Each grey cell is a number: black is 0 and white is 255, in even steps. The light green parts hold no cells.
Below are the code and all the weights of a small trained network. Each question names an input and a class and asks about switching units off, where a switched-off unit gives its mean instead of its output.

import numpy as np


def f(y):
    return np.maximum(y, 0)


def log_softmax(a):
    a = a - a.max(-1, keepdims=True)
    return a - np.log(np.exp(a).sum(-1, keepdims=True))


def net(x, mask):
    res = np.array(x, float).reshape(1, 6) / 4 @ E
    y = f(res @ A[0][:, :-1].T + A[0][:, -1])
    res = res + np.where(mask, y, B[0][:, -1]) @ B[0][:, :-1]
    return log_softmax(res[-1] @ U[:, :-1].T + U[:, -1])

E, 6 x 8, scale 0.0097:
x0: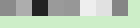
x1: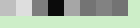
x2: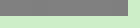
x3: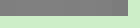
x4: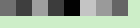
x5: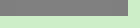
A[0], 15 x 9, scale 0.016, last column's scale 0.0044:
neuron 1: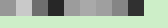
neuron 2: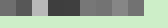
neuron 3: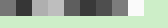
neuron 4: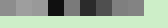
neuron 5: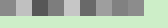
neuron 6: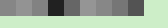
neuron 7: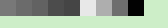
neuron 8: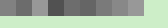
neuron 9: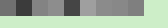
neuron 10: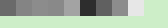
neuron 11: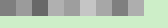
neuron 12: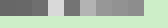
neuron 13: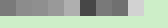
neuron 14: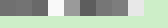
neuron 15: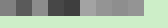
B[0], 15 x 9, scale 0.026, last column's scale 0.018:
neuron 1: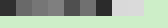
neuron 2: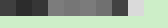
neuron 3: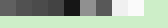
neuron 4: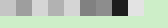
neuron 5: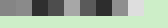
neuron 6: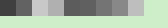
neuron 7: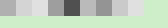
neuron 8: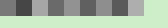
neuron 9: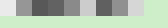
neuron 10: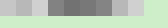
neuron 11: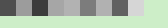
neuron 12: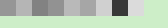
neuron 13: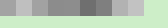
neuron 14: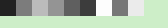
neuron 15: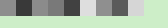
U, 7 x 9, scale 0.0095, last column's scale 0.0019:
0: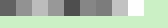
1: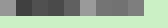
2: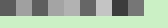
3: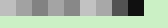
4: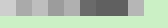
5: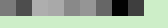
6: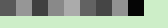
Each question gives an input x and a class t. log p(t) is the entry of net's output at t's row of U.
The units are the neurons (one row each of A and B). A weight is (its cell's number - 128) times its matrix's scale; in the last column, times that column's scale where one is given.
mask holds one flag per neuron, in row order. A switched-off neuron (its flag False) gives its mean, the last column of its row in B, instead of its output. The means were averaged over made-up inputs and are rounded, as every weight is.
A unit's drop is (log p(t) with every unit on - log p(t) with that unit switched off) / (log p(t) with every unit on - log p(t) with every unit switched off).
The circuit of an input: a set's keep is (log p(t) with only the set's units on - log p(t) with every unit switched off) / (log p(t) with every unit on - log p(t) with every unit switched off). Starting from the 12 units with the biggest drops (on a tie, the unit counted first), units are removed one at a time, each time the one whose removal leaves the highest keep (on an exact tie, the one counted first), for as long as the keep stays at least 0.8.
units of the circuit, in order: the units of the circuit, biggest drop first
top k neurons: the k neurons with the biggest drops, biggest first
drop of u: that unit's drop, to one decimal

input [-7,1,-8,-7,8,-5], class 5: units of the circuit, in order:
neuron 4
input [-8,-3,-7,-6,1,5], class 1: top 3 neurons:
neuron 3; neuron 2; neuron 7
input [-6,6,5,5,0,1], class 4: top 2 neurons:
neuron 4; neuron 10
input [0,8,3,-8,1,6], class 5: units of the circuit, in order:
neuron 4; neuron 10
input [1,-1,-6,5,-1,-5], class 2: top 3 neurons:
neuron 3; neuron 7; neuron 1
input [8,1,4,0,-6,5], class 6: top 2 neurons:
neuron 5; neuron 1
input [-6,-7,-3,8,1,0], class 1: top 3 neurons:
neuron 7; neuron 2; neuron 9
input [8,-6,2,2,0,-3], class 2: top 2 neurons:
neuron 11; neuron 14
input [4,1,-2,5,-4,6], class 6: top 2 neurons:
neuron 5; neuron 4
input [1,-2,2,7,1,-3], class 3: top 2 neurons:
neuron 1; neuron 3
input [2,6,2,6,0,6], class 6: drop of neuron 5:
0.2
